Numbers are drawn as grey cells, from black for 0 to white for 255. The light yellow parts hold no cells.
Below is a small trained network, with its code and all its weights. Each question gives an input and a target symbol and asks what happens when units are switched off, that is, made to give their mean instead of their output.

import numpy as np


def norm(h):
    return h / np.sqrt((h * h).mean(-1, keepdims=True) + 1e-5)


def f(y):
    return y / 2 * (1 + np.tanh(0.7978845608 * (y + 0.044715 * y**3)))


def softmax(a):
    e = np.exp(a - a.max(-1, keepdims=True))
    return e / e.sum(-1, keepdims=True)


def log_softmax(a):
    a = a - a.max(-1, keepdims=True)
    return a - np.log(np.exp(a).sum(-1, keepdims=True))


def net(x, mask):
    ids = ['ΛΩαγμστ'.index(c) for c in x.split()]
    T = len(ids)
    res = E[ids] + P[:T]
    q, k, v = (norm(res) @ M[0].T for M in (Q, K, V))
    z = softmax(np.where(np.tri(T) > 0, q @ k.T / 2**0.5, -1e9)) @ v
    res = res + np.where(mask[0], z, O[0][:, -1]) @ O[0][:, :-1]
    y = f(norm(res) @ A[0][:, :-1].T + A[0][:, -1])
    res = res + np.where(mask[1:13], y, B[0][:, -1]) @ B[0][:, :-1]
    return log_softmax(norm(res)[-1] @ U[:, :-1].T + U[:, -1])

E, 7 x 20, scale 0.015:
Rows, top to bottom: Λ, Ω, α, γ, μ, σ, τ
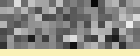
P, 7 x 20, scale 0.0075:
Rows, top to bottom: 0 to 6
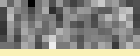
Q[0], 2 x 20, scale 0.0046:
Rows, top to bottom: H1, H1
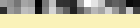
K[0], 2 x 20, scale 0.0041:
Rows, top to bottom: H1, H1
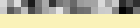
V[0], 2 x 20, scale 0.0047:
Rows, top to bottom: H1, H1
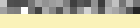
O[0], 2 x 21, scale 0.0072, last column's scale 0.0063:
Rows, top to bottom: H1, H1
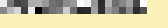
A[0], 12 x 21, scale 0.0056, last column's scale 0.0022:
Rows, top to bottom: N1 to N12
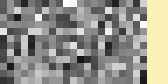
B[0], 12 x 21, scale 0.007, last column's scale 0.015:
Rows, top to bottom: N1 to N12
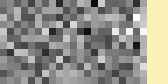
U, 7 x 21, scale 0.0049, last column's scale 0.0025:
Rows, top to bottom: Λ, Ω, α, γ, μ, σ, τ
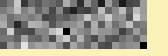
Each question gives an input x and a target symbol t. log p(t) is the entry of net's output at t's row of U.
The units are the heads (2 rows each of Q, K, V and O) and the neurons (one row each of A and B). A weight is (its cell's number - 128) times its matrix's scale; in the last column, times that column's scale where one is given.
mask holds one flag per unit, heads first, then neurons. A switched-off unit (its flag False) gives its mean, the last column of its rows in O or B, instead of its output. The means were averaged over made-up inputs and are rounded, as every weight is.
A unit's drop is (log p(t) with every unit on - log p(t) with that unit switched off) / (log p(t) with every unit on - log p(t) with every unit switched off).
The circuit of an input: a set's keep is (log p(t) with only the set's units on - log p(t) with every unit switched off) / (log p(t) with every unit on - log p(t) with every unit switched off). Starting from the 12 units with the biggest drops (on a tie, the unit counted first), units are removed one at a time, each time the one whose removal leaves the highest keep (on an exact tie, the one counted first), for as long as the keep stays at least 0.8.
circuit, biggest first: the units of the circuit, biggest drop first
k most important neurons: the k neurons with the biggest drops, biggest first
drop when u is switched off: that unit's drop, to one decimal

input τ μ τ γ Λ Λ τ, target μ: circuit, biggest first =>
(N5; N4)
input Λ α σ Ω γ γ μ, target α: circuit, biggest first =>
(H1; N3)
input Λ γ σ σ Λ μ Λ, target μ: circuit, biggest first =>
(H1; N5; N8)
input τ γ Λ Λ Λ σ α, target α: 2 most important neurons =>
(N3; N5)
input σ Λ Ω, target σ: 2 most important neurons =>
(N6; N7)
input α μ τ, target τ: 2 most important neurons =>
(N3; N5)
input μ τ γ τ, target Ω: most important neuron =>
(N9)
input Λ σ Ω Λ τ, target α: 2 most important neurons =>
(N3; N5)
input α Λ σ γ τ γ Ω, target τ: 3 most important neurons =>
(N3; N10; N5)
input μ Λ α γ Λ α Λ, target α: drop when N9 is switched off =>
-0.1
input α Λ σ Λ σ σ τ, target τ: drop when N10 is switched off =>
0.2
